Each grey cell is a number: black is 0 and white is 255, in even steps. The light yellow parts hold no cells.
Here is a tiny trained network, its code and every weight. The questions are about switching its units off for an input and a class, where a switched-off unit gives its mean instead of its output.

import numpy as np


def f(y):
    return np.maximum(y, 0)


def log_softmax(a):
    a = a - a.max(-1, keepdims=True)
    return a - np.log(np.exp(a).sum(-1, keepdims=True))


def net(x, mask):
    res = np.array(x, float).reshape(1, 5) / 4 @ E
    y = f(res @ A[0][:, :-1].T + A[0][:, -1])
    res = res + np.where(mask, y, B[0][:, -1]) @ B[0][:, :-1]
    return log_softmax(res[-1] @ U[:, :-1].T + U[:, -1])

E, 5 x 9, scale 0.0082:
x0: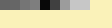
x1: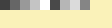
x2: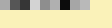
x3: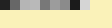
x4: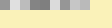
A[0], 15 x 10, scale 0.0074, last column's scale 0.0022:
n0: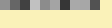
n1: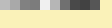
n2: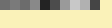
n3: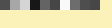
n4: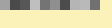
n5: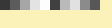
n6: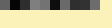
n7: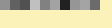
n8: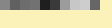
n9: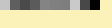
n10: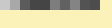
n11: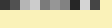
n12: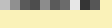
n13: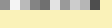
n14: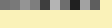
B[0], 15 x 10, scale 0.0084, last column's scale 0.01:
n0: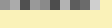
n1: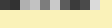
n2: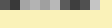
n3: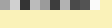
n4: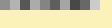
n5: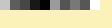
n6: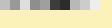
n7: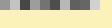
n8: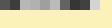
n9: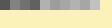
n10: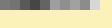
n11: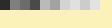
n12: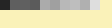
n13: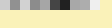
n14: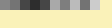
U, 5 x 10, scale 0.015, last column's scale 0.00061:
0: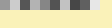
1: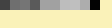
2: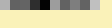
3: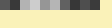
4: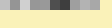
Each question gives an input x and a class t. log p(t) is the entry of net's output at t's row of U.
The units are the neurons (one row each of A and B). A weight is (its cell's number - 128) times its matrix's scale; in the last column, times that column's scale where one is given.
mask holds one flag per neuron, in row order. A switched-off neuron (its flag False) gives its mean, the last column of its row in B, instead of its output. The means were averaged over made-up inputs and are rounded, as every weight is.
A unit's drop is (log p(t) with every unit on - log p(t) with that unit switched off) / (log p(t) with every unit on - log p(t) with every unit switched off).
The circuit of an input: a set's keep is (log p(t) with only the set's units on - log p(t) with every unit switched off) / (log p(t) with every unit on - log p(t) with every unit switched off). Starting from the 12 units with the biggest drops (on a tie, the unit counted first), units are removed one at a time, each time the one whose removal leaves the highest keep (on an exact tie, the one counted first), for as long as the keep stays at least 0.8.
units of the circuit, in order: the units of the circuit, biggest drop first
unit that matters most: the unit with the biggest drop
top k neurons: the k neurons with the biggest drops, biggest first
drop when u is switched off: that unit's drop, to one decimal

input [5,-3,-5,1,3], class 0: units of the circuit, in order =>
n3
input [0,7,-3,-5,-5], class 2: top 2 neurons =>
n5; n11
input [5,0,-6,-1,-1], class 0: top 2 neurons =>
n3; n1
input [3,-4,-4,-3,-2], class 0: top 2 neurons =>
n5; n3
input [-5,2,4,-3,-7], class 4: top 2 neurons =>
n6; n8
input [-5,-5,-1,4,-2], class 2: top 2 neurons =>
n14; n8
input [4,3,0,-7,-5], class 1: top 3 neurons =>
n12; n13; n9
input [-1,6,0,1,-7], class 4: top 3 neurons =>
n6; n14; n10
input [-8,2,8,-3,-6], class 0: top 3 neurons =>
n7; n0; n8
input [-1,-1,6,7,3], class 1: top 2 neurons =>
n11; n3
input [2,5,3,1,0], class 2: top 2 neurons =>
n5; n3
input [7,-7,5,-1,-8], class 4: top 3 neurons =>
n6; n5; n1
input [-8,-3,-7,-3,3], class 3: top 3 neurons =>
n1; n7; n0
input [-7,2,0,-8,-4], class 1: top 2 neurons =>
n12; n9
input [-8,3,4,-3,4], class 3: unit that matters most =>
n1
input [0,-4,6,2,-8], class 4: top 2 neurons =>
n6; n3
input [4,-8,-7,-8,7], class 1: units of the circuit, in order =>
n12; n5
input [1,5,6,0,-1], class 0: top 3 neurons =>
n4; n0; n7
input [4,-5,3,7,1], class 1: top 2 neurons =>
n11; n5
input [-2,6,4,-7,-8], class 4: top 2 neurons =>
n6; n11
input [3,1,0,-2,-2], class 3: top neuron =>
n11
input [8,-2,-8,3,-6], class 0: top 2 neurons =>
n3; n1
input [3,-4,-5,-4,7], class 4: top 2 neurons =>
n13; n5
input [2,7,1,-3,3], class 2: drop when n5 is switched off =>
0.9
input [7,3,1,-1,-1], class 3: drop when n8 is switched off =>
0.1
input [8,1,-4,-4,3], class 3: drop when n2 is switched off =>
0.1
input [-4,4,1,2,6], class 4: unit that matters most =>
n13
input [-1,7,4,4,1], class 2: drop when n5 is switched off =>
1.2
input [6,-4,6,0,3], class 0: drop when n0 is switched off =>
0.3
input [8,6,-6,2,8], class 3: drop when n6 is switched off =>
0.3
